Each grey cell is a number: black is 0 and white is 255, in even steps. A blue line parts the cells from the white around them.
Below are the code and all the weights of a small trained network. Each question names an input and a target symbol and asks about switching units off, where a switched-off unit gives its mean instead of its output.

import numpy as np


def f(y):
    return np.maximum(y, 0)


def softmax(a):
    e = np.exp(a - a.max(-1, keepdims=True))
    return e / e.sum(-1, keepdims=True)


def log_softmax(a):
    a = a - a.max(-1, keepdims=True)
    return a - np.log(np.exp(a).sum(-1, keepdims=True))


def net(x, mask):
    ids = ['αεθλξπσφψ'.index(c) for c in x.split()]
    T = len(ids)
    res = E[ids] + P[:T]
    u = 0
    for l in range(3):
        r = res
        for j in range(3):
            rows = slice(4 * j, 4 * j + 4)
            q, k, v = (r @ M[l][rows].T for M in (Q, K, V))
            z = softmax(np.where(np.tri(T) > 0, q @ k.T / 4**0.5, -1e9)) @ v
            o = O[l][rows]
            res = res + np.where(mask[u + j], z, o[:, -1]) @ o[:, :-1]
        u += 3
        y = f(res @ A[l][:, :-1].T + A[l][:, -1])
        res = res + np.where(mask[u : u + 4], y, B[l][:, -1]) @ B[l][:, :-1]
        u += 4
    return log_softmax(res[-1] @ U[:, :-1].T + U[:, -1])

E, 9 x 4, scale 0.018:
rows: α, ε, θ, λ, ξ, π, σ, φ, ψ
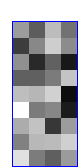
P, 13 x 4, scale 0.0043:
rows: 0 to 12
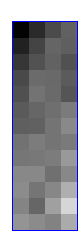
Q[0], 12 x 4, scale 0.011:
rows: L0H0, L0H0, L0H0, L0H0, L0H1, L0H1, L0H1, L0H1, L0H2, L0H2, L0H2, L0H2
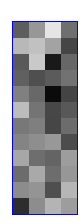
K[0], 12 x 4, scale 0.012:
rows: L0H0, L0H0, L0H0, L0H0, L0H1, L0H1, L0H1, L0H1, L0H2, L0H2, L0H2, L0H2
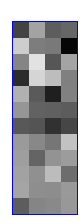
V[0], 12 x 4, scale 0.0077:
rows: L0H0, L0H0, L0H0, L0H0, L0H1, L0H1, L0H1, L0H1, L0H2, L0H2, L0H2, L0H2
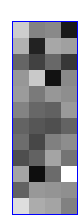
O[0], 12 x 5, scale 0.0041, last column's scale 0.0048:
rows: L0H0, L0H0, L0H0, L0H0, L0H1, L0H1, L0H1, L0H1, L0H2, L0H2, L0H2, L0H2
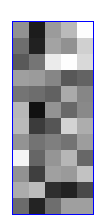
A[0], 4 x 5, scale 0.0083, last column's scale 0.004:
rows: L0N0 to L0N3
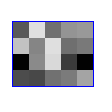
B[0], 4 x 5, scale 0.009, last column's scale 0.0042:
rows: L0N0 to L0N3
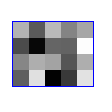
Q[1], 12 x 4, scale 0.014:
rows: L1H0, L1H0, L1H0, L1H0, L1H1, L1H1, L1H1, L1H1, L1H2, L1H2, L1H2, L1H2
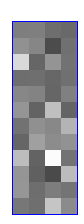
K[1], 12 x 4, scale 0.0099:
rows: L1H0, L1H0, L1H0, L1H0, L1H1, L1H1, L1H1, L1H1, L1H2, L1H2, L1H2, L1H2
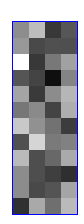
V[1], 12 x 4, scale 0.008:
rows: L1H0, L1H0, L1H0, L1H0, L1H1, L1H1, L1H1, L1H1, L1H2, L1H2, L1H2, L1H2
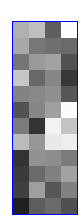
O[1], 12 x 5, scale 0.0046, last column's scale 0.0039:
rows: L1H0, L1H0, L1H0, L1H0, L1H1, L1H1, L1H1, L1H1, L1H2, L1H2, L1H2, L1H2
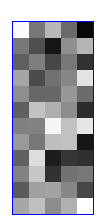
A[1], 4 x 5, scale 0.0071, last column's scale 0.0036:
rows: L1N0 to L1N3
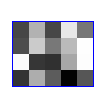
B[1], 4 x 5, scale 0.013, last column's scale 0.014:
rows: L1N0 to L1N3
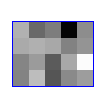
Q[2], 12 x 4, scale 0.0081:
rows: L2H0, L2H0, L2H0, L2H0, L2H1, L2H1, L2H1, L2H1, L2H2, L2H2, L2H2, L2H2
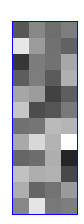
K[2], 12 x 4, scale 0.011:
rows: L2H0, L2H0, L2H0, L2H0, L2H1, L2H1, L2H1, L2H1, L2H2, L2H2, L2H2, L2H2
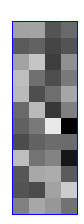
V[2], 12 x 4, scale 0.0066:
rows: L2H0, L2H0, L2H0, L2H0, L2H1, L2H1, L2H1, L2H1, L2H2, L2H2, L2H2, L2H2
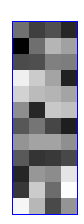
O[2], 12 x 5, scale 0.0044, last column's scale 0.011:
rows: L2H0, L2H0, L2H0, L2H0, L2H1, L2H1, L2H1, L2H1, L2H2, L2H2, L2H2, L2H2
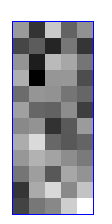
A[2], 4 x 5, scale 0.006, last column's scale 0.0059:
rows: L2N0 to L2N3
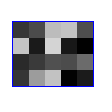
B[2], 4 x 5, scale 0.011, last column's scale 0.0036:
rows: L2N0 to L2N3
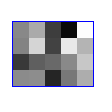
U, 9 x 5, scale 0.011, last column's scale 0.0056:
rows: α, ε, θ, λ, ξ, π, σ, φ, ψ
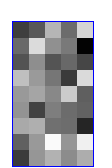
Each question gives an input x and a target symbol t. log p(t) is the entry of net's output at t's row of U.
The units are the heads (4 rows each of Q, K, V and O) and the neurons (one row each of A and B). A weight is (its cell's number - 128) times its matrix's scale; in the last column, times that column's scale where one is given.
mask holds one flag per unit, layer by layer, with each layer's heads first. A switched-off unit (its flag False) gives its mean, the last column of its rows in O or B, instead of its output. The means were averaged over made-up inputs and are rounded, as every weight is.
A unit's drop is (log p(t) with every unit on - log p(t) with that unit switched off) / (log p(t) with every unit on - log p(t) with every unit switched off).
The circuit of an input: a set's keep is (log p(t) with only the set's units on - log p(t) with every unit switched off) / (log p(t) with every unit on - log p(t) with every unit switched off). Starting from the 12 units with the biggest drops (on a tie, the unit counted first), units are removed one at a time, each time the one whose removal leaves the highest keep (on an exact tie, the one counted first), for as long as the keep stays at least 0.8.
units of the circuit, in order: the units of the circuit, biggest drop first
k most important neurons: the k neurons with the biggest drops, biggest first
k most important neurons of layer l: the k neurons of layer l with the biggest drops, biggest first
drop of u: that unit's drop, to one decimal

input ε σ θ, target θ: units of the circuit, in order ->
(L1H0, L0N3)
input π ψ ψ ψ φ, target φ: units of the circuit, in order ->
(L1N2, L1H0)
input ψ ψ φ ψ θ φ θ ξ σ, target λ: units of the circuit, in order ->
(L1N0)
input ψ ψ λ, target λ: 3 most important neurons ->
(L1N0, L0N3, L1N2)
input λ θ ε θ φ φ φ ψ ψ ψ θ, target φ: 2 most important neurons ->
(L0N1, L0N3)
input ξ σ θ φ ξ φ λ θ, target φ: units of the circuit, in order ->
(L1H1, L0H0)
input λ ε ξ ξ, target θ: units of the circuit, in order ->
(L0N1, L1H0, L2N3, L1H2)
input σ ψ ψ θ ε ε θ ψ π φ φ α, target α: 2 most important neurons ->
(L0N1, L1N2)
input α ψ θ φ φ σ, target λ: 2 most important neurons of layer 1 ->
(L1N0, L1N2)
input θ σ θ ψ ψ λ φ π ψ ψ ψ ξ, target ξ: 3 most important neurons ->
(L2N1, L1N2, L0N2)
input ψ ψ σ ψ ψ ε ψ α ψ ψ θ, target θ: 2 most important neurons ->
(L0N3, L1N3)
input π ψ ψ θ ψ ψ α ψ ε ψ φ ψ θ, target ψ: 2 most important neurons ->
(L0N3, L1N2)
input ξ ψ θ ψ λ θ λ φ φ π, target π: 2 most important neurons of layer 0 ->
(L0N1, L0N3)
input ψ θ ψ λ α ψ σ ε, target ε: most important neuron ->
(L0N2)
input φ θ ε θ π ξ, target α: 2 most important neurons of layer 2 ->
(L2N2, L2N0)
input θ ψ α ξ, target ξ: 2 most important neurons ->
(L2N1, L1N2)
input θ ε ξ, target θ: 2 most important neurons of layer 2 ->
(L2N3, L2N2)
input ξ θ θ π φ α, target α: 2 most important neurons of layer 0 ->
(L0N1, L0N3)
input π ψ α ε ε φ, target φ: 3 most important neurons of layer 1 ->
(L1N2, L1N1, L1N0)
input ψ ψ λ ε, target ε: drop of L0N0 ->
0.0
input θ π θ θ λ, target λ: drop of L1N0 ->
0.6
